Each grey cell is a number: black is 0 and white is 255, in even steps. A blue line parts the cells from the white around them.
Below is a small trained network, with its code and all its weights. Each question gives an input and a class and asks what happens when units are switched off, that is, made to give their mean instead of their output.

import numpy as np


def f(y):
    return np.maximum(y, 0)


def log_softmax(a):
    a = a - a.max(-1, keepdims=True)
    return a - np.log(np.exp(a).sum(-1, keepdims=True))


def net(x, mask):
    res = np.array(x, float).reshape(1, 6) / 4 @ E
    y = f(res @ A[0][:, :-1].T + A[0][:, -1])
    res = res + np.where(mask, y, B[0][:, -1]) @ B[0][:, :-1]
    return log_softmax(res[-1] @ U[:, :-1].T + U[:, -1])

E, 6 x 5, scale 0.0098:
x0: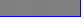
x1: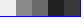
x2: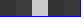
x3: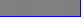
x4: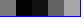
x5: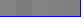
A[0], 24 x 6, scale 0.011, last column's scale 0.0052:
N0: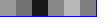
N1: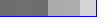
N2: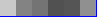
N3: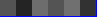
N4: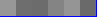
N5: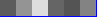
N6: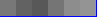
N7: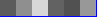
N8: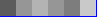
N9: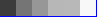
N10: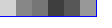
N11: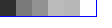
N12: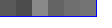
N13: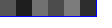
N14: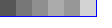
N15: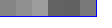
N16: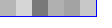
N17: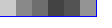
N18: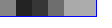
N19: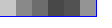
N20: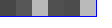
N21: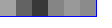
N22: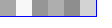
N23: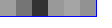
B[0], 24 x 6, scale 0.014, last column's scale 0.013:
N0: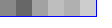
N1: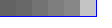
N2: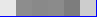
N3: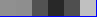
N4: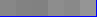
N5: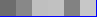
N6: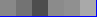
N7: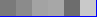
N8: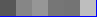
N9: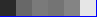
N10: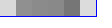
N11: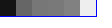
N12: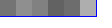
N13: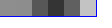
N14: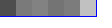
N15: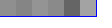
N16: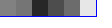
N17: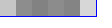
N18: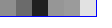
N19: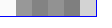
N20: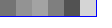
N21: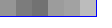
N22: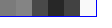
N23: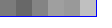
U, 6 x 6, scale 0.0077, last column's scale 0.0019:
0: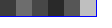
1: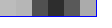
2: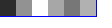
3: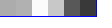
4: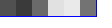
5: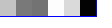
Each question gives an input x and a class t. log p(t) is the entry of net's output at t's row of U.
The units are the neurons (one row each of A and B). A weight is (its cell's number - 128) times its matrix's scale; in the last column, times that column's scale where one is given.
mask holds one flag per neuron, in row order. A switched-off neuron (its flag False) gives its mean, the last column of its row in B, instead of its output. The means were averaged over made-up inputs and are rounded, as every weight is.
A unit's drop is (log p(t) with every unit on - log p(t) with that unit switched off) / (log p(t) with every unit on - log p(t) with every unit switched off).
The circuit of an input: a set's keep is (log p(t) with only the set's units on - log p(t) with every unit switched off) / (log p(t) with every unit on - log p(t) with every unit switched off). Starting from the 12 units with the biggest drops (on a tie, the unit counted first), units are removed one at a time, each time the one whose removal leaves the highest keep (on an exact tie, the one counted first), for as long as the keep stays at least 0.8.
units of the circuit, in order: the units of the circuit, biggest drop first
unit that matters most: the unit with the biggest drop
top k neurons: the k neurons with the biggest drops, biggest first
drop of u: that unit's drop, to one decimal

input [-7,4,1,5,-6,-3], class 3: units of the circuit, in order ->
[N5 N7]
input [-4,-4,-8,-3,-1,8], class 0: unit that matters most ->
N22
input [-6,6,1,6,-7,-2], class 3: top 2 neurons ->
[N5 N7]
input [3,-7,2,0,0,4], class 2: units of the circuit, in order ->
[N16 N18]
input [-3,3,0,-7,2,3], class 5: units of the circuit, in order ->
[N22 N16]
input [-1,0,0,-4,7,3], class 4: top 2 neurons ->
[N22 N0]
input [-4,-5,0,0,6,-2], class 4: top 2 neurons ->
[N22 N0]
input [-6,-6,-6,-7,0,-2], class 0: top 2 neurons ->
[N22 N16]
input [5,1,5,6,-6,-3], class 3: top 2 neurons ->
[N11 N9]
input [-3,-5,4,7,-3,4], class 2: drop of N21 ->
0.0
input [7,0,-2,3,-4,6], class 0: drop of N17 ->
0.1
